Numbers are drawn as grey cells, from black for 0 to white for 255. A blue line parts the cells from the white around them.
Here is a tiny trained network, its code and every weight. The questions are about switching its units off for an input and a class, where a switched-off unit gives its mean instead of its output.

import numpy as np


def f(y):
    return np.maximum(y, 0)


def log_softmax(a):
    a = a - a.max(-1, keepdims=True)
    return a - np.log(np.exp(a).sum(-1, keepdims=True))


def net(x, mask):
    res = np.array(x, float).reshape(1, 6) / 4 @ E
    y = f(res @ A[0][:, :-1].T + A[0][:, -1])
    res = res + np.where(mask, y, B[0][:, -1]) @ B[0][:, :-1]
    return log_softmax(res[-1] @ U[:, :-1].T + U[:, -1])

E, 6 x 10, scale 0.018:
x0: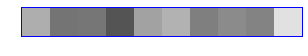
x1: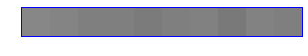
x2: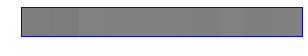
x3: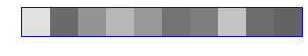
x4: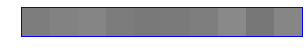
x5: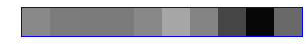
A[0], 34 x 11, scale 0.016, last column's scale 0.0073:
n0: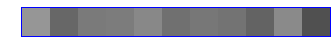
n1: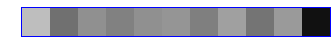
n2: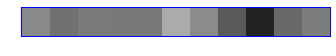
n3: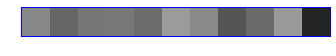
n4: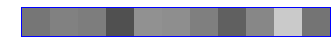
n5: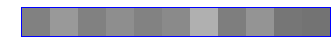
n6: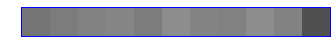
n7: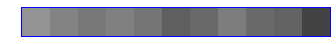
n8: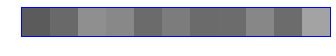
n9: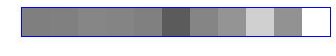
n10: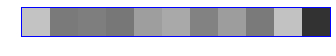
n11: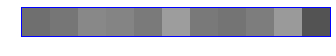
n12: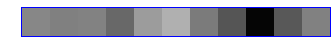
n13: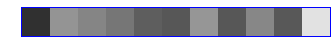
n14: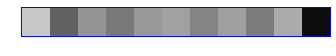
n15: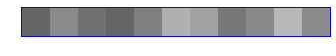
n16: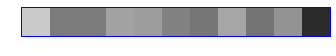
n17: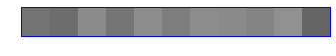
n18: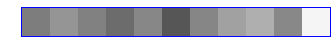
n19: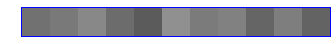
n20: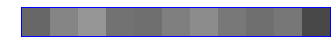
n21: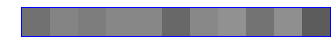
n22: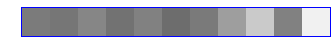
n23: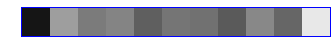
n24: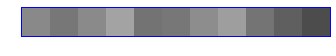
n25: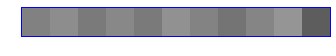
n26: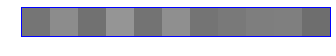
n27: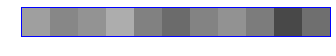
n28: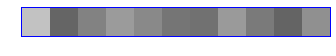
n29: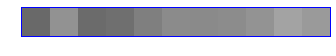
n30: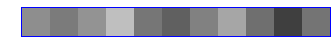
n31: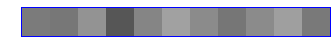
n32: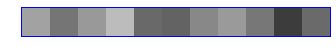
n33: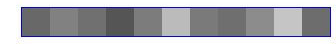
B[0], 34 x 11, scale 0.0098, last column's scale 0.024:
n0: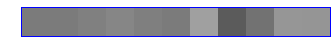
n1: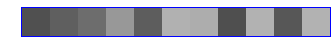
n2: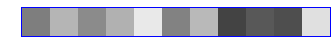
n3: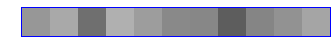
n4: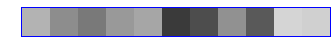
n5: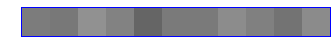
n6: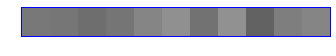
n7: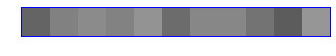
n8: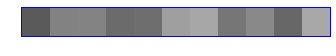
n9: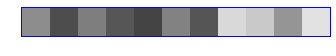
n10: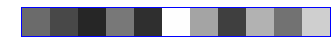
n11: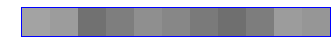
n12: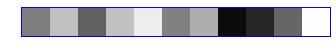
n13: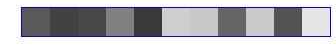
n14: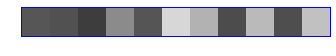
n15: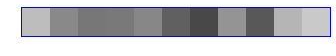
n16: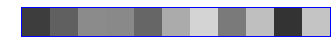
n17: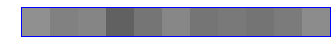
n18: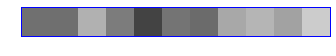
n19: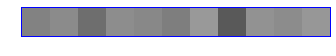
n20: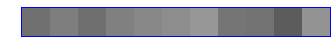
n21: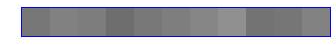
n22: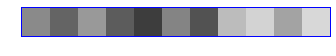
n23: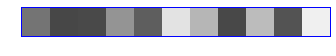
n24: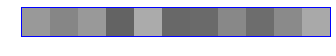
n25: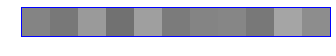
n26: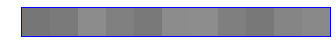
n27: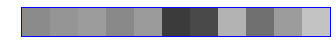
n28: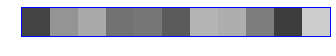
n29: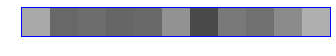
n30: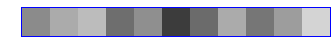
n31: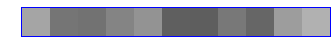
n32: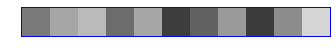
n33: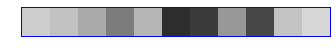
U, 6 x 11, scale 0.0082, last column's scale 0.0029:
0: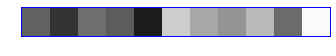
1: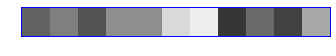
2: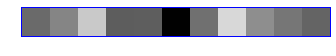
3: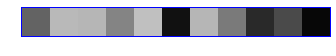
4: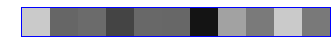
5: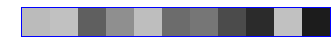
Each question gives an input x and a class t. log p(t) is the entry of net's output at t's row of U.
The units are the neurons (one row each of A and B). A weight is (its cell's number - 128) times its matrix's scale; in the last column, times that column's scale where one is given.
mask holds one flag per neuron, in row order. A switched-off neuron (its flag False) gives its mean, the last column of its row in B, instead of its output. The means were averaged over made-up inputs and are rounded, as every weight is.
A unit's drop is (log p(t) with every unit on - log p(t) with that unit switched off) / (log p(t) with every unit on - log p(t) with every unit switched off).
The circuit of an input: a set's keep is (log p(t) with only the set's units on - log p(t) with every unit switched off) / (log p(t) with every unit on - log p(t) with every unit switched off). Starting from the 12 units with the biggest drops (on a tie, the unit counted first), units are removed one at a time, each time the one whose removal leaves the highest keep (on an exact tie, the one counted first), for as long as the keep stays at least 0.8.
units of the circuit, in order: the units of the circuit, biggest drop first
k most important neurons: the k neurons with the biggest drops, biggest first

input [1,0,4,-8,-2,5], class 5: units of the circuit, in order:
[n33]
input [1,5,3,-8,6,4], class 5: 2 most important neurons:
[n33, n4]
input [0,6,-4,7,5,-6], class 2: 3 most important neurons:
[n23, n32, n13]
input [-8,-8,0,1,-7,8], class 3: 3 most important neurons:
[n32, n30, n10]
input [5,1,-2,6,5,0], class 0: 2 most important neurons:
[n12, n2]
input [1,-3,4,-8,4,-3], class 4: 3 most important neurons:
[n33, n4, n15]
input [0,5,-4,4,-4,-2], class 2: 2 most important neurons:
[n23, n13]
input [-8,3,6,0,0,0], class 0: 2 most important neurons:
[n13, n23]
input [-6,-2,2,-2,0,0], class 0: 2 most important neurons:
[n12, n2]
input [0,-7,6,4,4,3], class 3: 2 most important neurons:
[n23, n13]
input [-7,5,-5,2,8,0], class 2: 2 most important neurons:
[n12, n2]
